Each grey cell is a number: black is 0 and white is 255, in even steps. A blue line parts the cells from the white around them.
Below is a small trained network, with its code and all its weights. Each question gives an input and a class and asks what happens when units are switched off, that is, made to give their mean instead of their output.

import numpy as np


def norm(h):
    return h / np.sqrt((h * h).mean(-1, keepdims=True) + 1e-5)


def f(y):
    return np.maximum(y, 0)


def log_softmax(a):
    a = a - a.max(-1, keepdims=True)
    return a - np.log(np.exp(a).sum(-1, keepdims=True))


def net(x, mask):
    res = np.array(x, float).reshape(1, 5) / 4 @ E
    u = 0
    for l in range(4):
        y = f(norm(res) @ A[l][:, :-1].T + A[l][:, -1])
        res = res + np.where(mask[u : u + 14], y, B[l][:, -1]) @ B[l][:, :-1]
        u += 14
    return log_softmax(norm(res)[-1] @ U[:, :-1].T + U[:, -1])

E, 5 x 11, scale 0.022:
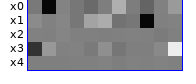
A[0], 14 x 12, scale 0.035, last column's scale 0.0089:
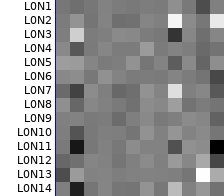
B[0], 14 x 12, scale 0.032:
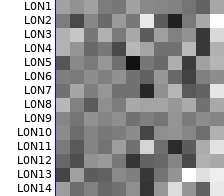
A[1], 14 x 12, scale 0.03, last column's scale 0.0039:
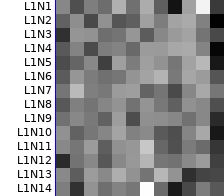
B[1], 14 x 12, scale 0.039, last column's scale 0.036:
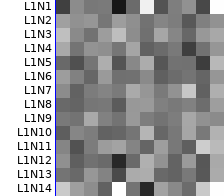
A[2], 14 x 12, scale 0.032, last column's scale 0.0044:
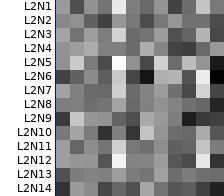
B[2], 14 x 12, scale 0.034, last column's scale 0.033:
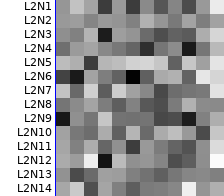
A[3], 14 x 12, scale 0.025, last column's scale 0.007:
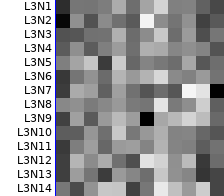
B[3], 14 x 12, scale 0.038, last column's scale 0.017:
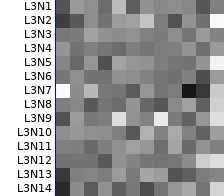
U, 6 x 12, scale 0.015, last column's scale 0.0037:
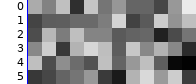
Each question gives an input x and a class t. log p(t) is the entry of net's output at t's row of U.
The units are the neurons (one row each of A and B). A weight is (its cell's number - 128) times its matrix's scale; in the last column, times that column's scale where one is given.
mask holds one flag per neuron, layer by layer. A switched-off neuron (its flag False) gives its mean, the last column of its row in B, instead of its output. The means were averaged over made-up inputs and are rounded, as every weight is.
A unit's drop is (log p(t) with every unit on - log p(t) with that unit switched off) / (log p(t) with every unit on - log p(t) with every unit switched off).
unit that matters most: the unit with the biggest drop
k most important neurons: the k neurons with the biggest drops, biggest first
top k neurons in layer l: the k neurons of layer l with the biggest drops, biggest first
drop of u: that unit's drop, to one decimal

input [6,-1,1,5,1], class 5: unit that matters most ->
L0N2
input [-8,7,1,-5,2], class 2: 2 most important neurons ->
L0N13, L1N14
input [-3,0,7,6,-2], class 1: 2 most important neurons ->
L0N7, L0N14
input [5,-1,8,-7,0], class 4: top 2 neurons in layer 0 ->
L0N2, L0N13
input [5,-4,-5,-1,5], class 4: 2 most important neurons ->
L0N13, L1N14
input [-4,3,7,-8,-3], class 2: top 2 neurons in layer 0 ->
L0N13, L0N2
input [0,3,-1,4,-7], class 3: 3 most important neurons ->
L0N2, L0N3, L0N11
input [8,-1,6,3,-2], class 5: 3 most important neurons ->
L0N14, L0N2, L1N14
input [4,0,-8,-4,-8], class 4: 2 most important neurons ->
L0N2, L0N14
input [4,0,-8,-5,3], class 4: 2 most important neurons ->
L0N2, L0N14
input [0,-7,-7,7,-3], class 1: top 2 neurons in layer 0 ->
L0N2, L0N3
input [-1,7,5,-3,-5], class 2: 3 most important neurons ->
L0N13, L0N2, L1N14
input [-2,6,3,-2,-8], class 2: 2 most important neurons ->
L0N13, L1N14
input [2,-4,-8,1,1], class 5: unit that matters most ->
L0N7
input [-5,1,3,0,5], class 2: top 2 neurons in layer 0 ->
L0N13, L0N3
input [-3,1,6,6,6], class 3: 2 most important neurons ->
L0N2, L0N11
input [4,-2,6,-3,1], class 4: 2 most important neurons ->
L0N13, L1N14
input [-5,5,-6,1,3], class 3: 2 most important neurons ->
L0N3, L1N1
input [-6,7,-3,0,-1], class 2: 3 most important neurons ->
L0N13, L1N14, L0N5
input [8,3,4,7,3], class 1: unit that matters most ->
L0N11
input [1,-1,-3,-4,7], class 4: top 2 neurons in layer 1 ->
L1N1, L1N14
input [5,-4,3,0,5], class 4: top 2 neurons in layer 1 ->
L1N14, L1N13
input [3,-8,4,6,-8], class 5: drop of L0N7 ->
0.7
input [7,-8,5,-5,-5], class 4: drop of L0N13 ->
0.1
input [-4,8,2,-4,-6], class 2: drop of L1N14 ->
0.3
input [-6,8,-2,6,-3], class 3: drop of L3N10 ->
0.0
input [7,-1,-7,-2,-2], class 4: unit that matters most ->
L0N14
